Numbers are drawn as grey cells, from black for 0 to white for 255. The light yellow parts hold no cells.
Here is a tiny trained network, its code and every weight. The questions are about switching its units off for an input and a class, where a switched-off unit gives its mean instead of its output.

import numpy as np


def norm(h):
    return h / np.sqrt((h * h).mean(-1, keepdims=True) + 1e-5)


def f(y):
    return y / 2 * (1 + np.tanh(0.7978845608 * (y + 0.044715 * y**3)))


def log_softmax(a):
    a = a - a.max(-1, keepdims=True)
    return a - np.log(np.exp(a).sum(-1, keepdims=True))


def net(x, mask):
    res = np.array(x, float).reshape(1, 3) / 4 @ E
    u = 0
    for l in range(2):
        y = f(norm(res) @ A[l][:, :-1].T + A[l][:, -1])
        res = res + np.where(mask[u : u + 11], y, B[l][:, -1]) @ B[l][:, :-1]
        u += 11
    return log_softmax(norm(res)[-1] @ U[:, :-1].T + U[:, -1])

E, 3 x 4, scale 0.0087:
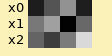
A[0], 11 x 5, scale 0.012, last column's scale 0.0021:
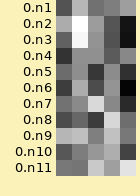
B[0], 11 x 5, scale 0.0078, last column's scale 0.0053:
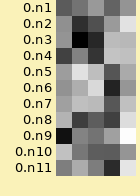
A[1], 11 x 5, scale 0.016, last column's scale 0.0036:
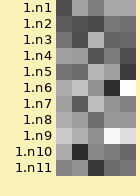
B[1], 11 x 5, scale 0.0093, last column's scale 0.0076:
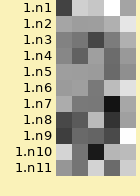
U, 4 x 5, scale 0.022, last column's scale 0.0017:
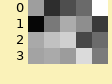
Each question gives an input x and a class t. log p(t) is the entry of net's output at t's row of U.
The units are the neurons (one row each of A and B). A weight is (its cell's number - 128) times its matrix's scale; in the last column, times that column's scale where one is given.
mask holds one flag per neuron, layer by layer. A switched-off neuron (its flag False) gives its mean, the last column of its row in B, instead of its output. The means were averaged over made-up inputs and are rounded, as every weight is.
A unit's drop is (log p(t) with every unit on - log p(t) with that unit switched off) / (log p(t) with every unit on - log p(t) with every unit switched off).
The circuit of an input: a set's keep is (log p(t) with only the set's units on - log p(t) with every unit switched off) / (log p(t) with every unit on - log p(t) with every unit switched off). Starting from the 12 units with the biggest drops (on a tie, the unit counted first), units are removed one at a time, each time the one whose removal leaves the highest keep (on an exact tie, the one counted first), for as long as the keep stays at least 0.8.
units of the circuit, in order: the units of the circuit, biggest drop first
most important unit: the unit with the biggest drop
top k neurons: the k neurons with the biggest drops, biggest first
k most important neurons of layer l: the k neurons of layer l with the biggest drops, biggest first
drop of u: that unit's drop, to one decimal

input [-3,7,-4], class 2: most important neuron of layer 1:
[1.n11]
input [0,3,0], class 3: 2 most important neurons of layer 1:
[1.n6 1.n9]
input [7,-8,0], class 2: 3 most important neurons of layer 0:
[0.n9 0.n7 0.n3]
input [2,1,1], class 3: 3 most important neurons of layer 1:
[1.n9 1.n2 1.n8]
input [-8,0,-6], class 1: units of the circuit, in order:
[0.n9 1.n9]
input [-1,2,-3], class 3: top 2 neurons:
[1.n2 1.n9]
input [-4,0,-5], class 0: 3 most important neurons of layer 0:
[0.n2 0.n3 0.n4]
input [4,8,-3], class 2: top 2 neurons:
[0.n9 1.n11]
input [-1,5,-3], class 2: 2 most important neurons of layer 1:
[1.n11 1.n10]
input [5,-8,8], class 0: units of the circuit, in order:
[0.n9 1.n10]
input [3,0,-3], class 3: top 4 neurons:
[1.n2 0.n4 0.n8 1.n9]
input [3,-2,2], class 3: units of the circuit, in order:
[1.n9 1.n8]
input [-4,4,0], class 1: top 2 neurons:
[0.n11 0.n9]
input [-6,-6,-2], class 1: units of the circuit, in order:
[1.n9]
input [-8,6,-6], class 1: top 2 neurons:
[0.n9 0.n8]
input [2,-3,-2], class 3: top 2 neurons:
[1.n6 0.n9]
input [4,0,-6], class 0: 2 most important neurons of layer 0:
[0.n3 0.n9]
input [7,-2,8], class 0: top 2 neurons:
[0.n9 0.n10]
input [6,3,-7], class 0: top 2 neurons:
[0.n3 0.n9]
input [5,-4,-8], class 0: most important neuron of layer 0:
[0.n3]
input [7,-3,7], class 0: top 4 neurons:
[0.n9 0.n10 1.n3 0.n5]
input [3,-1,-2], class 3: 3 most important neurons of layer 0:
[0.n4 0.n9 0.n3]
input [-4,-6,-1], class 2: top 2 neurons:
[0.n4 1.n7]
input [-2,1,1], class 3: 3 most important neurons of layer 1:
[1.n9 1.n2 1.n8]
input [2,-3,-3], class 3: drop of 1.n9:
0.4
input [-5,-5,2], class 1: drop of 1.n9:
0.4
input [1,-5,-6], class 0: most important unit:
0.n3
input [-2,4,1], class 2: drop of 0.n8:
0.3
